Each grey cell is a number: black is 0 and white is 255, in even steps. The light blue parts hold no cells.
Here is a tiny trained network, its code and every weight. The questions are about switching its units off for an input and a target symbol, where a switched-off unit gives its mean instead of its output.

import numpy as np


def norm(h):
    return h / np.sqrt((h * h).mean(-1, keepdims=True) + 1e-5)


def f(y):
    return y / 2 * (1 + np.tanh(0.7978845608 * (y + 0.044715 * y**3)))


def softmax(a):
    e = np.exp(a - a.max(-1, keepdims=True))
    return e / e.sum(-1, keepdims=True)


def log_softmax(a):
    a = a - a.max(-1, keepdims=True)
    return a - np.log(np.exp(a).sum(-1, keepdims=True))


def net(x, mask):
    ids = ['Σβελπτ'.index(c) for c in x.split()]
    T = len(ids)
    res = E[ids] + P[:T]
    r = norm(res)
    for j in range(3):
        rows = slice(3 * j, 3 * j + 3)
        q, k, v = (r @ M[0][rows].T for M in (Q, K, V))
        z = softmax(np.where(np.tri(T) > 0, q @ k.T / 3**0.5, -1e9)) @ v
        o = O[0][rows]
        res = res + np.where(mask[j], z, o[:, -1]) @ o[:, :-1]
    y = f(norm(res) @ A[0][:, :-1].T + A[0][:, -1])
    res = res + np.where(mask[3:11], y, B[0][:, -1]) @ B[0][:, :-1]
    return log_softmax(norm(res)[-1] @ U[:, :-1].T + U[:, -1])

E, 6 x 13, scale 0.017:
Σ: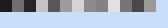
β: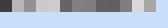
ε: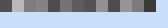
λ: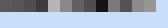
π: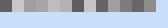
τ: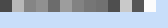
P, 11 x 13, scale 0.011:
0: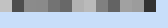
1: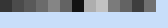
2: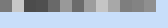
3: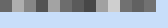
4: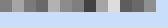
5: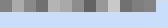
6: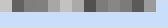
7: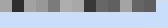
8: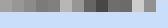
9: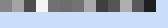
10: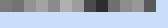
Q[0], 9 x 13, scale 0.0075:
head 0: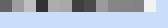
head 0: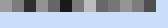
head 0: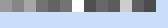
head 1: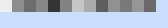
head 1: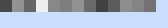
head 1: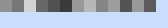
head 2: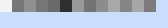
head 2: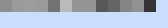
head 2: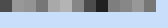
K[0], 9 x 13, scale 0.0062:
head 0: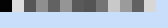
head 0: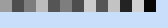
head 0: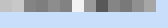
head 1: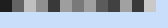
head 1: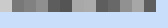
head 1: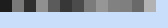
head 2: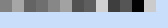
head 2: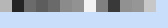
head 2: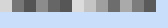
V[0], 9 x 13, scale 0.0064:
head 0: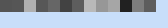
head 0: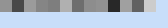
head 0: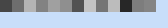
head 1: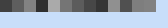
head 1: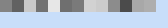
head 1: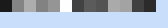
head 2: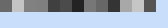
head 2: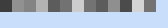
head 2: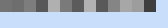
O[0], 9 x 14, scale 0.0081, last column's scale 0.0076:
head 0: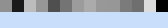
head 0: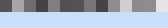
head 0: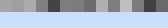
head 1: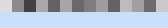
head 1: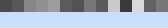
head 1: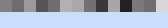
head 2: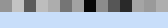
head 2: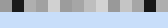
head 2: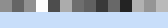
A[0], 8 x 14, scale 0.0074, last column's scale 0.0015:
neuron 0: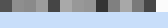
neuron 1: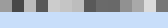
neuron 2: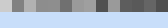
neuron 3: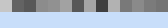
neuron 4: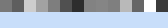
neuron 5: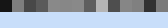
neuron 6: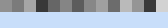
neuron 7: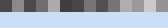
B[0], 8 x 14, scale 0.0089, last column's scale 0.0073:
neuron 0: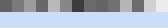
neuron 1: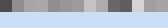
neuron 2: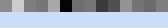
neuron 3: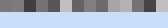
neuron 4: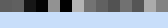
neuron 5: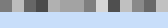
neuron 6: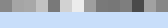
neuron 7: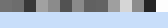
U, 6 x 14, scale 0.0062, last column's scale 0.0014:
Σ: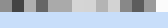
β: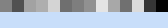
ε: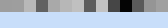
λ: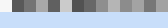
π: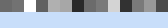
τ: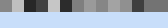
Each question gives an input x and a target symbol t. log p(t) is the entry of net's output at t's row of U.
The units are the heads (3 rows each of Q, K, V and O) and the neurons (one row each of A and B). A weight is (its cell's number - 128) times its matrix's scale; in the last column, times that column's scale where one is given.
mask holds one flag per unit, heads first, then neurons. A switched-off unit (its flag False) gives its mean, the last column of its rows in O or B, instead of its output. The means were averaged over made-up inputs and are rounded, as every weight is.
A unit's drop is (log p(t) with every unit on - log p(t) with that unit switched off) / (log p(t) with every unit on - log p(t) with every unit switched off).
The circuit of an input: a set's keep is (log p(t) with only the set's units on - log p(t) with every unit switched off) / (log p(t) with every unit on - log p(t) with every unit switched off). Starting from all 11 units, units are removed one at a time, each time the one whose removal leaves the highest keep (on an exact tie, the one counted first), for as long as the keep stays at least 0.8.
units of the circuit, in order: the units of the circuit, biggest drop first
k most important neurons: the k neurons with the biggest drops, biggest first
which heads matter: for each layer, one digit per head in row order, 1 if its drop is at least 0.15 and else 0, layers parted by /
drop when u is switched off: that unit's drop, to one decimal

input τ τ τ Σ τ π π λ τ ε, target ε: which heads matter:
110
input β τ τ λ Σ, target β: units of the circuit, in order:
head 1; head 2
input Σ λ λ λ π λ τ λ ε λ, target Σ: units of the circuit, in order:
head 2; neuron 6
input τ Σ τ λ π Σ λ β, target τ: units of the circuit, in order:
head 2
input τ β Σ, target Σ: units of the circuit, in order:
head 0; neuron 7
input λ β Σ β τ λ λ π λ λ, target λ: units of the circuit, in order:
head 1; head 0
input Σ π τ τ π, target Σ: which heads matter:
001
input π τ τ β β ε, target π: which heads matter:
011
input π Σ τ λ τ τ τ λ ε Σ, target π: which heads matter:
110
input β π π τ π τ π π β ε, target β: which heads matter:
111
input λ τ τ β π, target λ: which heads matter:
011
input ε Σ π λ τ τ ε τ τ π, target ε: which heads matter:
111
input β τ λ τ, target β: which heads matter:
001
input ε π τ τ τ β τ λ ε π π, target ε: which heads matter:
011
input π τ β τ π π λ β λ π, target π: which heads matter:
010
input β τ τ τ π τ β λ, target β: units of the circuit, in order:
head 2; neuron 1
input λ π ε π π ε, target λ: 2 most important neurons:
neuron 1; neuron 5
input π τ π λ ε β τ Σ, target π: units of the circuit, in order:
head 1; neuron 7
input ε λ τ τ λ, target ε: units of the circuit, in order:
head 2
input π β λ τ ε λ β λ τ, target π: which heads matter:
011
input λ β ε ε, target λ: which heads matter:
111
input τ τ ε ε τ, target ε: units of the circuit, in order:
head 1; head 2
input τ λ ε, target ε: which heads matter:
100
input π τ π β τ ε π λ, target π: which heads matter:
011
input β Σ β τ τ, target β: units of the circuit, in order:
head 2; head 1
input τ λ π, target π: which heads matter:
110
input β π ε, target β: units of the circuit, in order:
head 2
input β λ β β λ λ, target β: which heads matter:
001
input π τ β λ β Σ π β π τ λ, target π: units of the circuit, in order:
head 1; head 2
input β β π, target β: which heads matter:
011
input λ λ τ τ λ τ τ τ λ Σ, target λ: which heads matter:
110
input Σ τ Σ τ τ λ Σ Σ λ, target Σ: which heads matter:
001
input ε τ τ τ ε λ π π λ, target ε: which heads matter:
011
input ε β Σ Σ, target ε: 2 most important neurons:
neuron 7; neuron 3
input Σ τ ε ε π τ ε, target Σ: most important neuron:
neuron 6
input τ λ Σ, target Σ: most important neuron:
neuron 7
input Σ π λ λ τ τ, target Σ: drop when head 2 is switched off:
1.3
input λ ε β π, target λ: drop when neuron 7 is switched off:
-0.1
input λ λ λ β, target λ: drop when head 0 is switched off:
0.1
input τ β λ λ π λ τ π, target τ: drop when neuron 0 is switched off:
0.0
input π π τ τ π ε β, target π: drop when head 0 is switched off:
-0.1
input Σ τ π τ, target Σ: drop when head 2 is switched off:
1.1
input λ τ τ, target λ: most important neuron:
neuron 5
